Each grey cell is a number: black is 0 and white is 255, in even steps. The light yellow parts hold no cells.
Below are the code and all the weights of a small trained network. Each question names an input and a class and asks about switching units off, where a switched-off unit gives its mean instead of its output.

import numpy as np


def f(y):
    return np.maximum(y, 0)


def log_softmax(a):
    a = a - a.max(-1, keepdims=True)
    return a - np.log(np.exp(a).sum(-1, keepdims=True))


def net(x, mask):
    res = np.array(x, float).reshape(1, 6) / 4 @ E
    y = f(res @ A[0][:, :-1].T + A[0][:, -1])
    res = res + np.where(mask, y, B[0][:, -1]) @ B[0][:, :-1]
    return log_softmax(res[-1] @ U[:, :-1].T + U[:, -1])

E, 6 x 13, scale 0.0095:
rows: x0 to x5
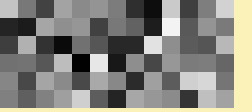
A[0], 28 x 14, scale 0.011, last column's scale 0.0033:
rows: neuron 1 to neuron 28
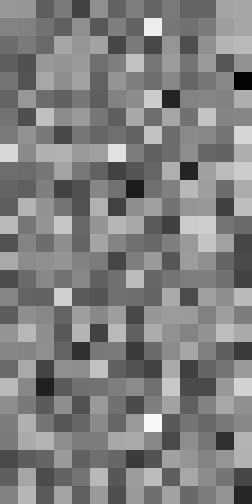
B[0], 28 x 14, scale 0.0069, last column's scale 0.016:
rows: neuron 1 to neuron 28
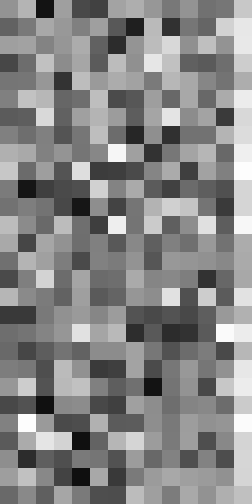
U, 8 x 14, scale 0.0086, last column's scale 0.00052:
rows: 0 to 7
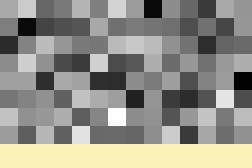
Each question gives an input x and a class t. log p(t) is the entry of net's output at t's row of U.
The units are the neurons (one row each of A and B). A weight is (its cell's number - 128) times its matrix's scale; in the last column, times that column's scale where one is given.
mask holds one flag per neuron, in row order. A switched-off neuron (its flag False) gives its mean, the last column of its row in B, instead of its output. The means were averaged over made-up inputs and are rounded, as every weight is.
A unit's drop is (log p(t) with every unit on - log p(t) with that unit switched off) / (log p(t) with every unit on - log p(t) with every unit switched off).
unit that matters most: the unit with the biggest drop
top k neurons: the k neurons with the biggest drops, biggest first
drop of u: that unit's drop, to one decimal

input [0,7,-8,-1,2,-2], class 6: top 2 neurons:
[neuron 13; neuron 9]
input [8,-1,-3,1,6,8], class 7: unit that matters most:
neuron 7
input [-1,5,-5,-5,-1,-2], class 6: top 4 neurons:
[neuron 9; neuron 13; neuron 12; neuron 23]
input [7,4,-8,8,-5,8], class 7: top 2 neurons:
[neuron 7; neuron 10]
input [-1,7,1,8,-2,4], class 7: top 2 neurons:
[neuron 7; neuron 10]
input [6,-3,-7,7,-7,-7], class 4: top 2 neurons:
[neuron 21; neuron 28]
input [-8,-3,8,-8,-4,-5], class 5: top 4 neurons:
[neuron 19; neuron 2; neuron 18; neuron 8]
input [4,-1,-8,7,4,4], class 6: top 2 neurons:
[neuron 13; neuron 9]
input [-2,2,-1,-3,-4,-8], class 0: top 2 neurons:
[neuron 13; neuron 4]
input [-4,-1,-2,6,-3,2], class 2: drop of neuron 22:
0.1
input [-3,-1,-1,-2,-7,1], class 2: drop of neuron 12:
-0.1
